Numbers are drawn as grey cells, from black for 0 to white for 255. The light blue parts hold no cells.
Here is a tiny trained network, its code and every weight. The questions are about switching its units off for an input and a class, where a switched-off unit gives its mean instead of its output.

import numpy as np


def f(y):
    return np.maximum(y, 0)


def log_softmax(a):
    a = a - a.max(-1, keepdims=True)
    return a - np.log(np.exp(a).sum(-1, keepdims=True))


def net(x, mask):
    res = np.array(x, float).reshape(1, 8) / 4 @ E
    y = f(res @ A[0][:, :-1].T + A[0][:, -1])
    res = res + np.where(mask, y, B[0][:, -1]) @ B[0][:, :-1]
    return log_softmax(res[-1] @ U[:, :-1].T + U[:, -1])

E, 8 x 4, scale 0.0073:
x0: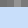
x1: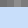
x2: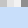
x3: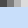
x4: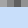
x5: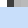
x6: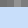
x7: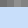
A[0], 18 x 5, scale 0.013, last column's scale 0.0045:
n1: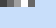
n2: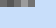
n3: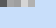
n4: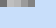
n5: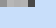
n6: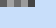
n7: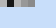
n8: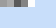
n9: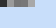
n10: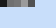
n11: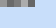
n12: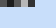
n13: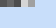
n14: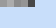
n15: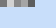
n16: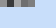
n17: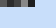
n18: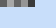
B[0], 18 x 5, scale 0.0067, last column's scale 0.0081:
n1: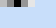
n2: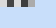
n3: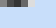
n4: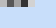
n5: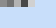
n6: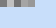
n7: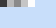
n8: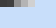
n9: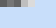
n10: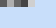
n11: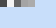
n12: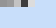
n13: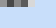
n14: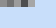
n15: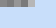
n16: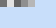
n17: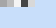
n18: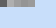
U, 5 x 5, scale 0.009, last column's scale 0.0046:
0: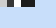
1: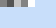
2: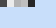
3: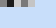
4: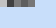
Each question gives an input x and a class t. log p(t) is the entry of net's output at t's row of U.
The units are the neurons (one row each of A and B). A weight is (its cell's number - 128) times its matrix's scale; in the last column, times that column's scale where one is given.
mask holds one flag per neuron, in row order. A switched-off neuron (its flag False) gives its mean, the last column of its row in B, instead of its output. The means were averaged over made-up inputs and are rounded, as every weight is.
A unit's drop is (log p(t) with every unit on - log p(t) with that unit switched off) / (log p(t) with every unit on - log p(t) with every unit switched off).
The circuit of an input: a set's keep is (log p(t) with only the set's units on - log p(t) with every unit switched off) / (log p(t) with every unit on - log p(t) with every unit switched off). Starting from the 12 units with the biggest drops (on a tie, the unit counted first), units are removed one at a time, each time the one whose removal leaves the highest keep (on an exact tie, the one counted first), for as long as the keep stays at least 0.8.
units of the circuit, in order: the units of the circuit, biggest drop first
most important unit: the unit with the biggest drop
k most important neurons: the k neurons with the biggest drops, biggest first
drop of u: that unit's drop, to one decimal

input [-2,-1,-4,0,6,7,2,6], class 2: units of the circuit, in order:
n7, n11
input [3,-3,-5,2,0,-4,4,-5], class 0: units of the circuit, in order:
n17, n7
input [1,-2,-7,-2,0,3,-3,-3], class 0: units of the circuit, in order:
n17, n12
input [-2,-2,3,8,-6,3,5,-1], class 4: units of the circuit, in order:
n1, n3
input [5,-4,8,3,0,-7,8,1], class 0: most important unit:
n4
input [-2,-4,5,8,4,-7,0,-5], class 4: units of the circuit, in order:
n3, n4, n1
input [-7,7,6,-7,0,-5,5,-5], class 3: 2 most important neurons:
n8, n17
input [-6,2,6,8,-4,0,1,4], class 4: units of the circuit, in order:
n1, n3
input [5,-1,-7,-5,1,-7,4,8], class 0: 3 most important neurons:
n17, n7, n12
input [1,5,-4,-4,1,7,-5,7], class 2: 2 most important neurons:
n7, n16
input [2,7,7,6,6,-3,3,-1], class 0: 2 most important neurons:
n4, n5
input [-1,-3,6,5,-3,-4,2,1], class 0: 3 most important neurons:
n4, n5, n7
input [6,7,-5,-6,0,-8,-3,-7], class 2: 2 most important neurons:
n9, n4
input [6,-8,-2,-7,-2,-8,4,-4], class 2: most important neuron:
n4
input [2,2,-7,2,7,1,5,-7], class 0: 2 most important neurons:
n17, n12
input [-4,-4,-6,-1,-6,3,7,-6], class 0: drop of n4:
-0.1
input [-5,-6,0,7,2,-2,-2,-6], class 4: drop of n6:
0.0
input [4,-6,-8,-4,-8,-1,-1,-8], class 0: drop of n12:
0.1
